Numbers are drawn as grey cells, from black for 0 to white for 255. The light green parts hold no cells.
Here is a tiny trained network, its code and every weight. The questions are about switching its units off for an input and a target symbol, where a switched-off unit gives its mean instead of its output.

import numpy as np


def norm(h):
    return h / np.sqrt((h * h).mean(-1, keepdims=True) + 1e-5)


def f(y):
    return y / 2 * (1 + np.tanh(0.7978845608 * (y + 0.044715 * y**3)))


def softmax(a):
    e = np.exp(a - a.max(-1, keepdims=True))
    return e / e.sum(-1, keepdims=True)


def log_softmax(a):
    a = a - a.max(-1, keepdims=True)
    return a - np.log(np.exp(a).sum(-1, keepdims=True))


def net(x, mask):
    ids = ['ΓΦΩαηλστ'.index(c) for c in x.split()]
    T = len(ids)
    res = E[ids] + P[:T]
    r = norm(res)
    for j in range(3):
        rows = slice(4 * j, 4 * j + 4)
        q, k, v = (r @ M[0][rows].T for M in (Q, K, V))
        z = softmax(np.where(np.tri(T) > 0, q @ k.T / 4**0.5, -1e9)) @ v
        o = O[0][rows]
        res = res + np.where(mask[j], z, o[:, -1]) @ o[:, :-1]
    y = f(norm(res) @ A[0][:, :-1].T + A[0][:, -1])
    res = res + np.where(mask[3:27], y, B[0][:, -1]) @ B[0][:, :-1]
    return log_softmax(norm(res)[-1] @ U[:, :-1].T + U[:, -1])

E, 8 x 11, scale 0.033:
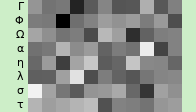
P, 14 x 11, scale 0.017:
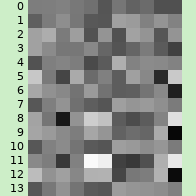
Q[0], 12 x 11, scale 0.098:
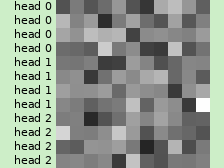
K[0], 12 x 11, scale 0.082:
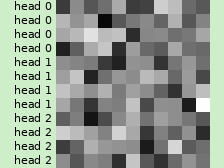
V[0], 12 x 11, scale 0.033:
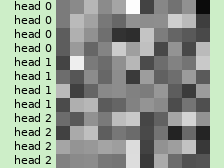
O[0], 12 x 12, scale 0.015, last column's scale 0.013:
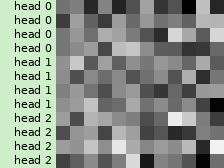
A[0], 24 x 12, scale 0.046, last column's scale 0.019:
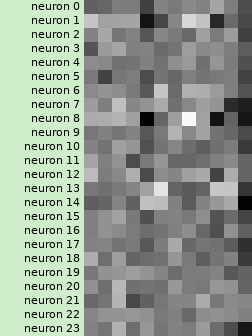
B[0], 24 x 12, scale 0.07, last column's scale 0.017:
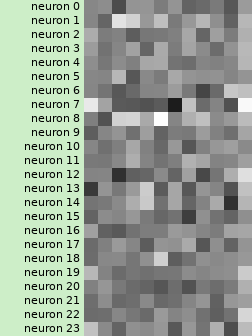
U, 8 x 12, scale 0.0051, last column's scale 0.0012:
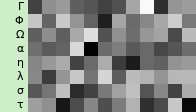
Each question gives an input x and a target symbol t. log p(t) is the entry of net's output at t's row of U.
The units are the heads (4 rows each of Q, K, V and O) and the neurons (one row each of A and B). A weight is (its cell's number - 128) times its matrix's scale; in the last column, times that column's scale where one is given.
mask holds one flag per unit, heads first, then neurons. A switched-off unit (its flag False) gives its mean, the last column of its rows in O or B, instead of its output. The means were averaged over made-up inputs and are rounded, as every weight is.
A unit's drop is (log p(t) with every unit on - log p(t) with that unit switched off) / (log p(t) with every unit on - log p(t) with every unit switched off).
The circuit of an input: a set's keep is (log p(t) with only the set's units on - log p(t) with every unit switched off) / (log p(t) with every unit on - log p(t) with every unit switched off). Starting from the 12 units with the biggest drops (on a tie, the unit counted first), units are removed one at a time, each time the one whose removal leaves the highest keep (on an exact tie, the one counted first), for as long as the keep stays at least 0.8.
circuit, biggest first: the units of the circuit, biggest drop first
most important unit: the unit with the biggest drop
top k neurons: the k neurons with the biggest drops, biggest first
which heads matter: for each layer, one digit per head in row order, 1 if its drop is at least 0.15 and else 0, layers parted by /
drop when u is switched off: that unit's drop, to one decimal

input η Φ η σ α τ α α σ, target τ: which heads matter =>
110
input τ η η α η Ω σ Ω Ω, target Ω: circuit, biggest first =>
(neuron 13)
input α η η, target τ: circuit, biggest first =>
(neuron 6; head 1; neuron 8)
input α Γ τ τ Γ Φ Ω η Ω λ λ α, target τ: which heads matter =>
011
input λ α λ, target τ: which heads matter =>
111
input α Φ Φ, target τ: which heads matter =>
011
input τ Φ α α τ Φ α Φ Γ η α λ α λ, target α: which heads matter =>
111
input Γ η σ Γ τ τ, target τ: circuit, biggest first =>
(head 2; neuron 12)
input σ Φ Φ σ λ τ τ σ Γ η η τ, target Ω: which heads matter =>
001
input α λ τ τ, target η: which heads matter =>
101
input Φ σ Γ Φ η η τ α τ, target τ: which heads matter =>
110
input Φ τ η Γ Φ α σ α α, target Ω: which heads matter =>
100
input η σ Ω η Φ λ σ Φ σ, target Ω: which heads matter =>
010
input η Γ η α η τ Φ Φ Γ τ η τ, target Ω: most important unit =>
head 1
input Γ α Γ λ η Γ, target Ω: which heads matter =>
011
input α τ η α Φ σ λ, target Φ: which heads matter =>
101
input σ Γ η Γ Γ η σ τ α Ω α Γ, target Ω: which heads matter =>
000
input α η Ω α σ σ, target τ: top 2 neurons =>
(neuron 12; neuron 2)
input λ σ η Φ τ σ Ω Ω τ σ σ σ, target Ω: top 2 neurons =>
(neuron 13; neuron 14)
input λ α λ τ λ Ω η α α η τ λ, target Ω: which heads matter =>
001
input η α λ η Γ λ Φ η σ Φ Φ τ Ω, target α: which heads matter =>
101
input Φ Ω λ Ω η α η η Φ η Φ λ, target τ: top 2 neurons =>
(neuron 12; neuron 2)
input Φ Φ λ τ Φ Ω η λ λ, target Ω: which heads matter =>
011
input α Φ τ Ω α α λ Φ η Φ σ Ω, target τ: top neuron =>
(neuron 2)
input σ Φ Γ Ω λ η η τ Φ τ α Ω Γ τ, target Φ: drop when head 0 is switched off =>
0.1
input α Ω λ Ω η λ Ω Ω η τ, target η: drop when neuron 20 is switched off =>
0.2
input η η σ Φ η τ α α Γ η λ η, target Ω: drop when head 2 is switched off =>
-0.1
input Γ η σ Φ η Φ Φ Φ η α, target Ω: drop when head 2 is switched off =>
1.6
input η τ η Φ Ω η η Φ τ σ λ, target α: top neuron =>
(neuron 7)
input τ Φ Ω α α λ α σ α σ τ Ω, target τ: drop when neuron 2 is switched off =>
0.2
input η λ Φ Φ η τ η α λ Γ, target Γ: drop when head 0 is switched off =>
0.8
